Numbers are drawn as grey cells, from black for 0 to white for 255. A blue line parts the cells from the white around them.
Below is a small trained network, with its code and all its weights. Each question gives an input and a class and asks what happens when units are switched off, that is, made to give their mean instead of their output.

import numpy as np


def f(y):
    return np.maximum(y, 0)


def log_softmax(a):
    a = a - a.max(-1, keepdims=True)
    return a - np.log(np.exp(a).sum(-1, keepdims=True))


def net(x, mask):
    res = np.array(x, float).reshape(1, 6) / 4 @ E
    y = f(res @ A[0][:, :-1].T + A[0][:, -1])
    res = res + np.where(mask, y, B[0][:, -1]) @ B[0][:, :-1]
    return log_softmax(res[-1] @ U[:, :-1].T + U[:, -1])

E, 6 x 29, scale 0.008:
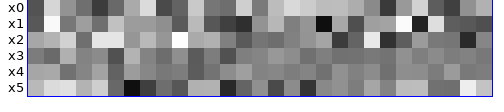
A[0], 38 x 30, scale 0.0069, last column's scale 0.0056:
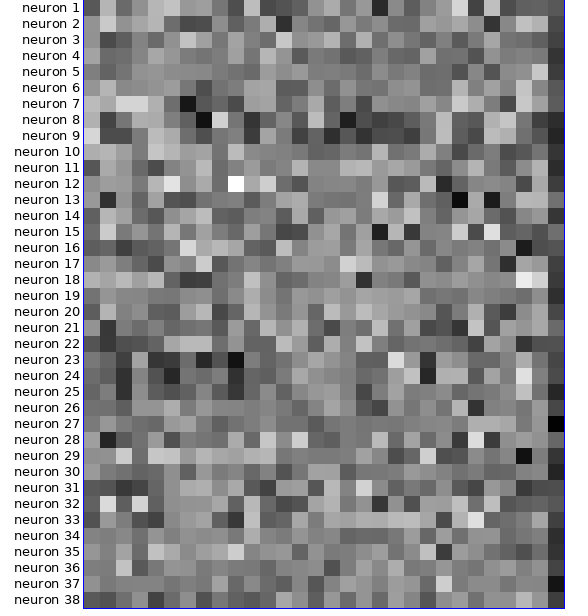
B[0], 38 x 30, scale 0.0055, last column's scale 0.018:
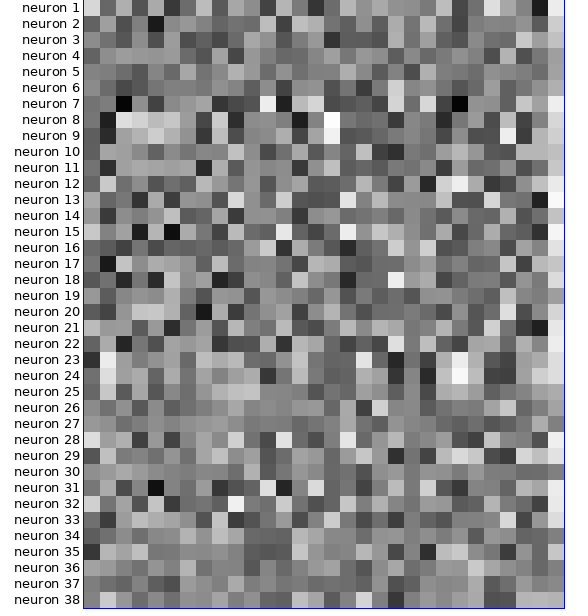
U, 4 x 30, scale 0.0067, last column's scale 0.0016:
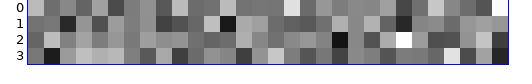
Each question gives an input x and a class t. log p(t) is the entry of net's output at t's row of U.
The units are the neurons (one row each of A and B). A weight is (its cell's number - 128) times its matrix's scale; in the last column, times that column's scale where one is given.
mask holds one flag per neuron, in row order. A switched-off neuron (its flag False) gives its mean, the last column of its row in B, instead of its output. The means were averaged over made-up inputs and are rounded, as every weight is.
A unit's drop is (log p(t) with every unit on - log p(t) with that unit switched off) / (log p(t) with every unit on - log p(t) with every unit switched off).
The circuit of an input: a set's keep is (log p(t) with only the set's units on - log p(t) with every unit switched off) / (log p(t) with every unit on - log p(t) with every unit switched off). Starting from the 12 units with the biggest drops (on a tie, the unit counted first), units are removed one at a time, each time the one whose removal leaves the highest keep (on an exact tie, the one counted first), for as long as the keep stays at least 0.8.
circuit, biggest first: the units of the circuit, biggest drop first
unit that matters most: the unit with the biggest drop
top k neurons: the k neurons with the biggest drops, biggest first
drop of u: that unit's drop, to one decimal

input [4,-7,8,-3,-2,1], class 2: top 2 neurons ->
neuron 12; neuron 29
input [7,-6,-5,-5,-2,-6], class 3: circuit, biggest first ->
neuron 33
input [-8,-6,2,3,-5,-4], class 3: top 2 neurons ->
neuron 8; neuron 9
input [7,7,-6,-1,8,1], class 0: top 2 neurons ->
neuron 15; neuron 32
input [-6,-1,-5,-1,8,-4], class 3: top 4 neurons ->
neuron 8; neuron 9; neuron 12; neuron 29
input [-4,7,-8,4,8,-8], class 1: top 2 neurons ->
neuron 31; neuron 22
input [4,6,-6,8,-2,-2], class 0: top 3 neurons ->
neuron 15; neuron 32; neuron 1
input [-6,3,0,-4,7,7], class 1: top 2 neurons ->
neuron 7; neuron 18
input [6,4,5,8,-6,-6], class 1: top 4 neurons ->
neuron 22; neuron 31; neuron 16; neuron 8
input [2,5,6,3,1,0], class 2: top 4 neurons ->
neuron 12; neuron 29; neuron 13; neuron 28
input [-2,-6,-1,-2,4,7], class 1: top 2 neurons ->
neuron 7; neuron 18
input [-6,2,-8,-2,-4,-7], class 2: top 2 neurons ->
neuron 24; neuron 23
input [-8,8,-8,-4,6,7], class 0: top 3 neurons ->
neuron 15; neuron 1; neuron 32
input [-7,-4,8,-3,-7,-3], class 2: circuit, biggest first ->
neuron 12
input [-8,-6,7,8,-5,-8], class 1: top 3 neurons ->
neuron 22; neuron 31; neuron 16
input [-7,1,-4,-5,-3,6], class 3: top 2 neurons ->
neuron 8; neuron 9
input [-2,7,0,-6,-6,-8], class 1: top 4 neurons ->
neuron 22; neuron 31; neuron 16; neuron 13
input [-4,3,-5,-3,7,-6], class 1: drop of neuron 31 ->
0.1
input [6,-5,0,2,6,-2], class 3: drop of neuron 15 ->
0.3
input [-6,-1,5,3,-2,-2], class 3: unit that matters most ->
neuron 9
